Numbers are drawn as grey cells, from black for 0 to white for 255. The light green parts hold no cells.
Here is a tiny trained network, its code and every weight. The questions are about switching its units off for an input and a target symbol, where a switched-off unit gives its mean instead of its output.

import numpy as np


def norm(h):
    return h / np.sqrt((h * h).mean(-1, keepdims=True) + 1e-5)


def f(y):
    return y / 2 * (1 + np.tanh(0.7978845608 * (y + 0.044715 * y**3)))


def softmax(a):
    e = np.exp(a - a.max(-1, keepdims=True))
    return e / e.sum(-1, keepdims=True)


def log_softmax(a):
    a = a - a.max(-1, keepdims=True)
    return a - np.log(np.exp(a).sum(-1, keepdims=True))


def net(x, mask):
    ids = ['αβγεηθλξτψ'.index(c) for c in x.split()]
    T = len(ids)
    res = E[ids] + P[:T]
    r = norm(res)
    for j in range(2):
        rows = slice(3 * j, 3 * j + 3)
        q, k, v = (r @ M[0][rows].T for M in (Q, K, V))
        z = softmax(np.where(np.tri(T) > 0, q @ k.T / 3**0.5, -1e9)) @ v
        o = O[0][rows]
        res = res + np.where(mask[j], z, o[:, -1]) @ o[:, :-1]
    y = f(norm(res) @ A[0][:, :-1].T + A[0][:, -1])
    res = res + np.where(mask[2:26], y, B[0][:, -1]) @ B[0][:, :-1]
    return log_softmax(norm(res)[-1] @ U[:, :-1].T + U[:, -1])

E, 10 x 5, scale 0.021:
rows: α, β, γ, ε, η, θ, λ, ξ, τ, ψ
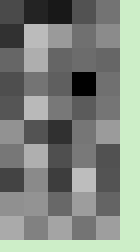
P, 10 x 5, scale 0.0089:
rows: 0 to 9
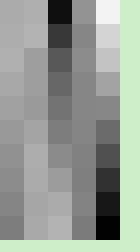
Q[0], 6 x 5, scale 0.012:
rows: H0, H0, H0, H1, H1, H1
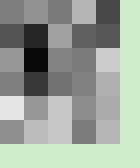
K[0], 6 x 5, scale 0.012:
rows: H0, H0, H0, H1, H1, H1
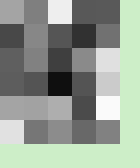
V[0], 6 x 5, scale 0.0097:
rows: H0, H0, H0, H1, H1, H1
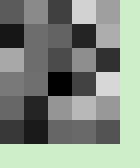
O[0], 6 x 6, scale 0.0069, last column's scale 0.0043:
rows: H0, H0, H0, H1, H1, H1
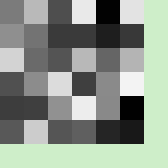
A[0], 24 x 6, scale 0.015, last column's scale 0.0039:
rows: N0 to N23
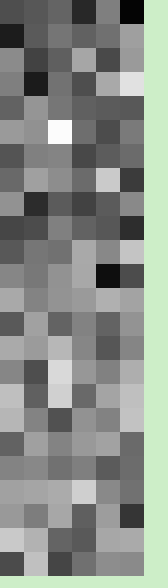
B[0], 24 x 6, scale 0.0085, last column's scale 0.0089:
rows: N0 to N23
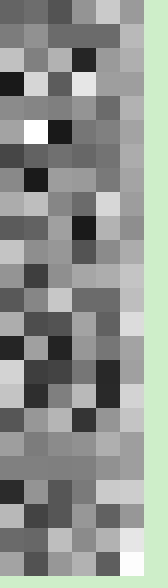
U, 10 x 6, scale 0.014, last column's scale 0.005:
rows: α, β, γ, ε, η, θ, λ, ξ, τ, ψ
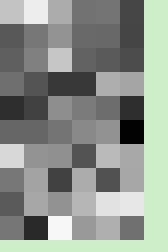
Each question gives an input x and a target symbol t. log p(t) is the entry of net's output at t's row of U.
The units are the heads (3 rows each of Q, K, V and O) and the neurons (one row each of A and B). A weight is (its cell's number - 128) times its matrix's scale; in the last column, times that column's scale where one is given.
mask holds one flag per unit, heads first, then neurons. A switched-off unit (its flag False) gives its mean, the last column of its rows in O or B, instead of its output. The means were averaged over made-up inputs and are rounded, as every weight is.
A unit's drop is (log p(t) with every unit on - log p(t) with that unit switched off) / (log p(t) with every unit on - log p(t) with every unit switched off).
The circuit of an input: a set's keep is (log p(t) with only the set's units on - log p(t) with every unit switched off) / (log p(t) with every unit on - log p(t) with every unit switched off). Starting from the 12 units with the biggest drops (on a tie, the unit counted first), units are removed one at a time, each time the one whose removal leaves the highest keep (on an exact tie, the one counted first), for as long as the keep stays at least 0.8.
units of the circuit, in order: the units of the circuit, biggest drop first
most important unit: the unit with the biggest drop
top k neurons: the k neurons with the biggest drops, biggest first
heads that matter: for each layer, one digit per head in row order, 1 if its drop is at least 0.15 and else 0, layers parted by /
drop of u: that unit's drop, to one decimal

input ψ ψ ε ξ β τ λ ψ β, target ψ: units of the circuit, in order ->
[H0 N7]
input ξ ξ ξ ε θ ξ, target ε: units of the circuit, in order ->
[H0 N2]
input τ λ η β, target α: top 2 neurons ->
[N5 N20]
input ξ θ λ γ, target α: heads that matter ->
01
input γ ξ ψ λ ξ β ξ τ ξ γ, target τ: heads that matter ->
11
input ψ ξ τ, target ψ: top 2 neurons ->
[N16 N12]
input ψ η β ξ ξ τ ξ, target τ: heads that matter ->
10
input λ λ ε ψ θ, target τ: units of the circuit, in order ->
[N3]
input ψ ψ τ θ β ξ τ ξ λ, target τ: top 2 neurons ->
[N16 N11]
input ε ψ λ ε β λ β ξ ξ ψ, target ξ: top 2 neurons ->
[N5 N3]
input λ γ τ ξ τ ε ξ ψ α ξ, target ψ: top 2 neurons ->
[N5 N14]
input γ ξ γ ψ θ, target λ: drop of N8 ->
0.1
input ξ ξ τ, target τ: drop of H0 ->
0.2
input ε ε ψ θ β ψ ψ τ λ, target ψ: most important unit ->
H1
